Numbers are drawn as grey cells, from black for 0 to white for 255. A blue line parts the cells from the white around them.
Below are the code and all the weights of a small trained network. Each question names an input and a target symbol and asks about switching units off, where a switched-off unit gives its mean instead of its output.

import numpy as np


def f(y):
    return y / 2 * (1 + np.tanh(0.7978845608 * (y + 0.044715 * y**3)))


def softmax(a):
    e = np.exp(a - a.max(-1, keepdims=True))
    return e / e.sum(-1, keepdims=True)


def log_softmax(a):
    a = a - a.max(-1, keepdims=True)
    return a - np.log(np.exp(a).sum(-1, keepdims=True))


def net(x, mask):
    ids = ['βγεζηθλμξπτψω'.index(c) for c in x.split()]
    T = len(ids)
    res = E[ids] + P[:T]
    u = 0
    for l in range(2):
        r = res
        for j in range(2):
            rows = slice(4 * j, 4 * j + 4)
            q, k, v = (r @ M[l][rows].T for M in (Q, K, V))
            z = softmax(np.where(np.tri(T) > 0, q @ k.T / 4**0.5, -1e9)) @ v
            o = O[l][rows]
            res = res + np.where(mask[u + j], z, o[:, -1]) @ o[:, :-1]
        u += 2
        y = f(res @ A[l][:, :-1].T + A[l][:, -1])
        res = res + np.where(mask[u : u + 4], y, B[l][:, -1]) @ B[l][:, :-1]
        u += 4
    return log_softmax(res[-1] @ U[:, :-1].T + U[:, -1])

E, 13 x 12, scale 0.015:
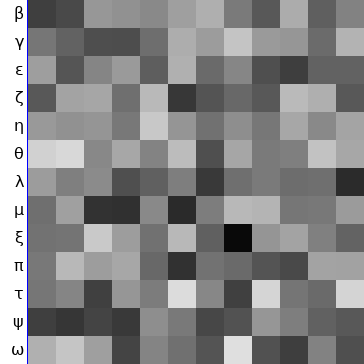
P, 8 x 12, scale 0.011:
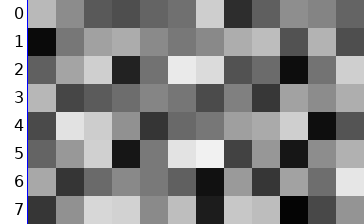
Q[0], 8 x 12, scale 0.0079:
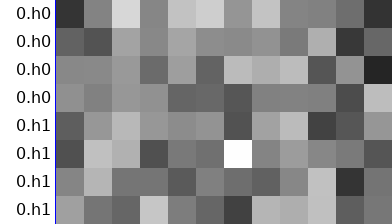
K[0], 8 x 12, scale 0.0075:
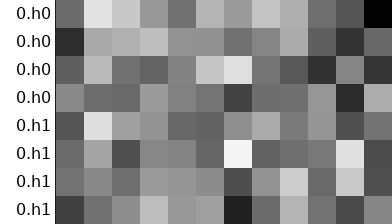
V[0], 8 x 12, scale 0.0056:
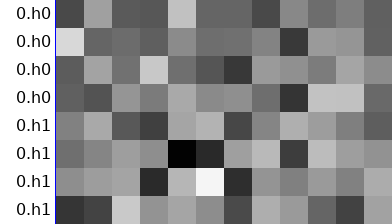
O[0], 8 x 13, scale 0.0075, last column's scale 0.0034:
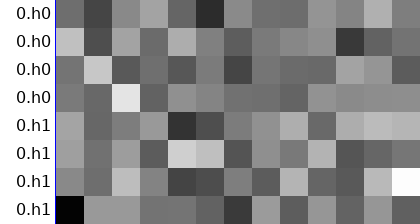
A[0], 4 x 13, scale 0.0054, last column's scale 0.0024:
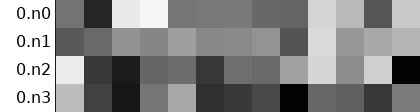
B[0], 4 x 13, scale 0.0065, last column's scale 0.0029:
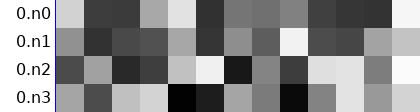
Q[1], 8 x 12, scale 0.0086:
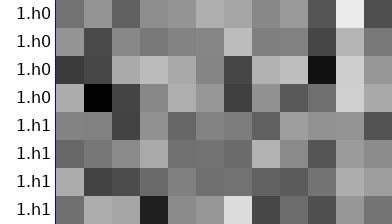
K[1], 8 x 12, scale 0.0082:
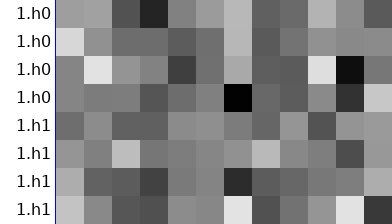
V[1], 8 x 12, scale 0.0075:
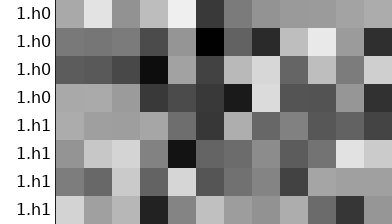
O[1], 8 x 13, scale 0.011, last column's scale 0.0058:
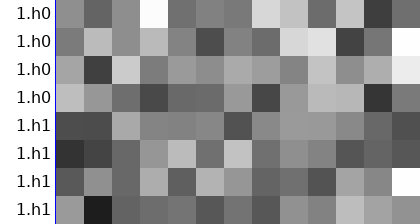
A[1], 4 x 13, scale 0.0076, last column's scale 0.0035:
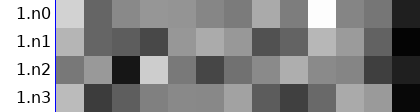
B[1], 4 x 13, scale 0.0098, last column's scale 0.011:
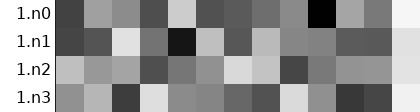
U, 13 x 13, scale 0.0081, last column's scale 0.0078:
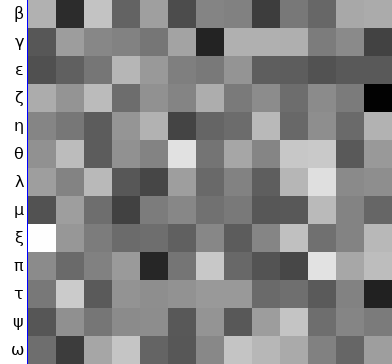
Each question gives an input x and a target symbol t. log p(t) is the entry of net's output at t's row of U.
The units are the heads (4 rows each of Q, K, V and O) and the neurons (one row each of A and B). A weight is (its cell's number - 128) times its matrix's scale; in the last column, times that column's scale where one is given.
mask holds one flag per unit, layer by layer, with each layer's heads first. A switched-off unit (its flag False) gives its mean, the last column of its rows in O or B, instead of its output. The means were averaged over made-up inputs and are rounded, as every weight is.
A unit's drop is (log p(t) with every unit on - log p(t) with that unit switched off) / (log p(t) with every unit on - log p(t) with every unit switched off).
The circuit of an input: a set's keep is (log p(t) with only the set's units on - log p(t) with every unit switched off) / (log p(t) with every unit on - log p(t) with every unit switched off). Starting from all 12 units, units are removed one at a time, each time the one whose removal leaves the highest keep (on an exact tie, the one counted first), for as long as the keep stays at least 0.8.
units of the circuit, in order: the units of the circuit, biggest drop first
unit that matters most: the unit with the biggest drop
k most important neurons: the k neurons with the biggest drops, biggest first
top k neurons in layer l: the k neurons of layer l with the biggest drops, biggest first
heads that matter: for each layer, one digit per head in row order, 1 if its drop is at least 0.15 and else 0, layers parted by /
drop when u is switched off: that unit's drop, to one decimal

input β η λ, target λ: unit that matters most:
1.h1
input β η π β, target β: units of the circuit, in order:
(1.h0 0.n1)
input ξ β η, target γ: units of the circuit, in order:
(1.h0 1.h1 0.n0)
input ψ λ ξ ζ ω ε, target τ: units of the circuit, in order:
(1.h1 0.n3 0.n2 0.h0)
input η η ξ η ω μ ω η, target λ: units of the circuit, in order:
(1.h0 1.n3)
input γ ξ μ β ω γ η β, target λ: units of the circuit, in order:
(1.h0 1.n3)
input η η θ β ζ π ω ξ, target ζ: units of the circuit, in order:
(1.n2 1.h0 1.n0 0.n0)
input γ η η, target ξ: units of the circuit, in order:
(1.h1 0.n2 0.h1)
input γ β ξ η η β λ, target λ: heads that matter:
00 / 10
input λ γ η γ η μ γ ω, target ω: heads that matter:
01 / 11
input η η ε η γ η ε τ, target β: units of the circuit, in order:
(1.h0 1.h1)
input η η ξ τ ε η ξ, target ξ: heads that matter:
00 / 10
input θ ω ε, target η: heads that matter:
00 / 11
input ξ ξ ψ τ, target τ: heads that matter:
00 / 11
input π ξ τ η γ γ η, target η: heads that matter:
00 / 10
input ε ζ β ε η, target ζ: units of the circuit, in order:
(1.n2 1.h0 1.n0 0.n0)
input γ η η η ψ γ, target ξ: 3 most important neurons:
(1.n3 0.n2 1.n0)
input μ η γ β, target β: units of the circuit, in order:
(1.h0)
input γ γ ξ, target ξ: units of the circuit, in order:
(1.h1 0.n2 1.n0)
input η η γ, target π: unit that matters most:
0.h0
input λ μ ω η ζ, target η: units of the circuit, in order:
(1.n0 1.h0)
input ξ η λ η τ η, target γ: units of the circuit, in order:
(1.h0 1.h1 0.n0 0.h1)
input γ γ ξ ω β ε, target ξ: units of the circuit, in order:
(1.n3 1.h1 0.h1)
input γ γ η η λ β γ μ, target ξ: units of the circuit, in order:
(1.h0 1.n2)
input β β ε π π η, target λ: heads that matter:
10 / 01
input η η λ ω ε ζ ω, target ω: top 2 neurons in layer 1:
(1.n1 1.n3)
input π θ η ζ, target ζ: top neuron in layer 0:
(0.n0)
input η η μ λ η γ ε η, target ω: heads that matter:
00 / 11
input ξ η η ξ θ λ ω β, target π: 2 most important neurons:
(1.n2 1.n3)
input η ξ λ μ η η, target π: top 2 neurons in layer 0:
(0.n2 0.n0)
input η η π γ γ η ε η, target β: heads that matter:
00 / 11
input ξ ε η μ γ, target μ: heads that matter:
00 / 10
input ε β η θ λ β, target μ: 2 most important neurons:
(0.n3 1.n3)
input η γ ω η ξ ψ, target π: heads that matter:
10 / 01
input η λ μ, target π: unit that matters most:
1.h1
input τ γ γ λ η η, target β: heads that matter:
01 / 11
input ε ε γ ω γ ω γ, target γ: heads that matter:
00 / 10
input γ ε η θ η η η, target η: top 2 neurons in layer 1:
(1.n0 1.n2)
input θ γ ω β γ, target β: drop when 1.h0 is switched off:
0.5
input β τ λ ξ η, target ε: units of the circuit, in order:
(1.h0)
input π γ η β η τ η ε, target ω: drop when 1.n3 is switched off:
0.0
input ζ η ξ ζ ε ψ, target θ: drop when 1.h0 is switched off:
0.1
